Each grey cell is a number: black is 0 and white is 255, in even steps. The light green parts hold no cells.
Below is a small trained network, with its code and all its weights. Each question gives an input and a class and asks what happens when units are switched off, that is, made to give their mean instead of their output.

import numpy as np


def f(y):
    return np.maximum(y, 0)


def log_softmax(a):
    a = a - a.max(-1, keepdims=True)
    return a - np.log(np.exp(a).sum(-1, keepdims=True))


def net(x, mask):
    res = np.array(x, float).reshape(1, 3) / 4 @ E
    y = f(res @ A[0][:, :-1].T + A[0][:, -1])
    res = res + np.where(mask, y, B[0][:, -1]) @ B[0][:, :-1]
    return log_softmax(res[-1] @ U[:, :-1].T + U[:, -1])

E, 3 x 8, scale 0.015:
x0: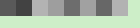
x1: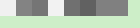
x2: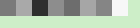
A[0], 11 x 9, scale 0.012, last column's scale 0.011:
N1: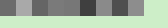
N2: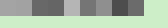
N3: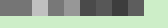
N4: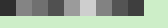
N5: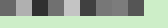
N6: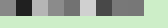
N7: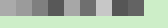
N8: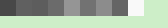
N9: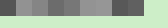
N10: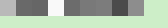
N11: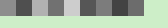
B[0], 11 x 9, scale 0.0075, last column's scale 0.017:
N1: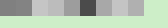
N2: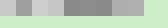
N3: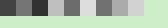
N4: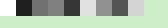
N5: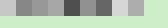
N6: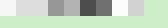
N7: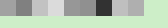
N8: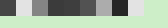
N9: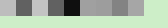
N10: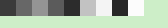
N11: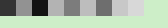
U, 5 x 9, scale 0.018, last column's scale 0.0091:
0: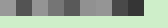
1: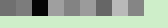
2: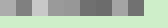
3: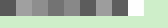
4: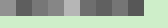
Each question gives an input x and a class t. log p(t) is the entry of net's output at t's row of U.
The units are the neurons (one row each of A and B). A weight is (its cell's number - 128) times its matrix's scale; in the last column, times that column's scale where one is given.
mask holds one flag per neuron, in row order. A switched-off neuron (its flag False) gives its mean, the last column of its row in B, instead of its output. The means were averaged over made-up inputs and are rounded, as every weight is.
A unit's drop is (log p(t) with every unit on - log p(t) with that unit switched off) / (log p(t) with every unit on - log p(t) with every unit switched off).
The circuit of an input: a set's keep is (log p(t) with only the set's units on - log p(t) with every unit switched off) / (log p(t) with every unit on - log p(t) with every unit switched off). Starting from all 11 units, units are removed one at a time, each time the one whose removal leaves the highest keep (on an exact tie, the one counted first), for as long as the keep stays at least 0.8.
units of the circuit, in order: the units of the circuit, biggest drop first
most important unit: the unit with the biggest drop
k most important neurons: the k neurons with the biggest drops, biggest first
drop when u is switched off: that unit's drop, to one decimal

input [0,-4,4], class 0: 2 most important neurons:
[N11, N3]
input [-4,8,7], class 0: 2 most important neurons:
[N10, N11]
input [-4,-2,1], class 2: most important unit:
N10
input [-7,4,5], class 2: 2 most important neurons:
[N11, N3]
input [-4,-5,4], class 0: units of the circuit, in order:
[N11, N4]
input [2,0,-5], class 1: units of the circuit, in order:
[N11, N3]
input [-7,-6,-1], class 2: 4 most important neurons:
[N10, N7, N1, N2]
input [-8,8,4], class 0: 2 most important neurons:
[N10, N6]
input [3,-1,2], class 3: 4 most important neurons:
[N11, N3, N4, N7]
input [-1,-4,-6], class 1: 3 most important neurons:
[N11, N3, N10]
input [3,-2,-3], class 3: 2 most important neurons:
[N8, N7]
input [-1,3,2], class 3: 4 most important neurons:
[N4, N11, N3, N9]
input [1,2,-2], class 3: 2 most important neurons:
[N4, N9]
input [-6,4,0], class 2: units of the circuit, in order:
[N2]
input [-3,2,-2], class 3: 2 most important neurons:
[N4, N6]
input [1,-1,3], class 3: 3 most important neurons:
[N11, N3, N4]
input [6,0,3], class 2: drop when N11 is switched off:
0.3
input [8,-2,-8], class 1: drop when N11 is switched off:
0.8
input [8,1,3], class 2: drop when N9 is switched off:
0.0
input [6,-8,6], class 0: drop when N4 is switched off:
0.5
